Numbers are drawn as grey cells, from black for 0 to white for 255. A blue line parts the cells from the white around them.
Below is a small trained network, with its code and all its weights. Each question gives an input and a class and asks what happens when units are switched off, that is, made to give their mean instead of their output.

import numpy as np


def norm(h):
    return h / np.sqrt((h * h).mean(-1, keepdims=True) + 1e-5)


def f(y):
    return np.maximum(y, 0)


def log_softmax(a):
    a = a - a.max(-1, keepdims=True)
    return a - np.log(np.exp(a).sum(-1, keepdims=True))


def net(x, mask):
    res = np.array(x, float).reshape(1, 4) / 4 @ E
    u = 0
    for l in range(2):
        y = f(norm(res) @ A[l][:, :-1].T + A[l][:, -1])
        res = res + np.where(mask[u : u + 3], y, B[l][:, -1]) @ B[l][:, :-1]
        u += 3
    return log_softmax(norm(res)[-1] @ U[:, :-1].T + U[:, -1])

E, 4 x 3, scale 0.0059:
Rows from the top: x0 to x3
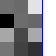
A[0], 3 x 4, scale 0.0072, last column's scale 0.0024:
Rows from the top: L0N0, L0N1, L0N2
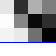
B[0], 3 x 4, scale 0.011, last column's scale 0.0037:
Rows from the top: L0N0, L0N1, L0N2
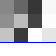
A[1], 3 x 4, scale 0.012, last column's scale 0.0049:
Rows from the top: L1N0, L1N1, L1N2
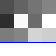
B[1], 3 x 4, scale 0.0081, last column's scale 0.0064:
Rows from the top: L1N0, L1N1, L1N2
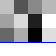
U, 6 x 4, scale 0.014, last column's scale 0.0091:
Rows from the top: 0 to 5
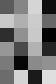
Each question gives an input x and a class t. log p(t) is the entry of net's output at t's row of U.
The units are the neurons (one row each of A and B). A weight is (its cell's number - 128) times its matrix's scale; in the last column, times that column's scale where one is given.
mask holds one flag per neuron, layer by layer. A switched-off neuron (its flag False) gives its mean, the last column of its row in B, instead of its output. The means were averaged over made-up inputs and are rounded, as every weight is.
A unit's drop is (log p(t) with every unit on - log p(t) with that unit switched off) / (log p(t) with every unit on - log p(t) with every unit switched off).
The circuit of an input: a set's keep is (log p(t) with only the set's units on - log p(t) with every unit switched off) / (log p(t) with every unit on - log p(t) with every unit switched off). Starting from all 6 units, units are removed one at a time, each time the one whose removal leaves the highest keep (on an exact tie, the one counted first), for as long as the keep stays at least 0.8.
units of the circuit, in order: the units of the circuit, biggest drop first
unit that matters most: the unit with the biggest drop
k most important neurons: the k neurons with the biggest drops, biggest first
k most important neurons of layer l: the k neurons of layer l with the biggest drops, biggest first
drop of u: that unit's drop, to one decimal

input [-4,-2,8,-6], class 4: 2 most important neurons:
[L1N1; L0N0]
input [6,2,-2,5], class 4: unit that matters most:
L0N1
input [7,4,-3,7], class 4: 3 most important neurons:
[L0N1; L1N0; L1N2]
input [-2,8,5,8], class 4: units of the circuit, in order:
[L1N2; L1N1]
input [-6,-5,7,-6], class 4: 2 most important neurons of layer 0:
[L0N2; L0N0]
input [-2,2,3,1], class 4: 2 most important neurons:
[L0N1; L1N1]
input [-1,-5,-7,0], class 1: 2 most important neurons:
[L0N2; L1N1]
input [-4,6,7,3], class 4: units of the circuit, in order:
[L1N1; L1N2]
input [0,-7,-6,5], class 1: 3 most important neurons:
[L0N2; L1N2; L1N1]
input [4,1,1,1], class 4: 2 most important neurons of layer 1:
[L1N1; L1N0]
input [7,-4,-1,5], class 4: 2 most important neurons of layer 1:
[L1N1; L1N2]
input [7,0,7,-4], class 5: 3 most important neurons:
[L1N2; L0N2; L1N0]
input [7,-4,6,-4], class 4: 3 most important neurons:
[L1N1; L0N0; L0N1]
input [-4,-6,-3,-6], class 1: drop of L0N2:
1.0
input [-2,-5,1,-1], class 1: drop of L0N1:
0.1
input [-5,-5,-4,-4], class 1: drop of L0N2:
0.9
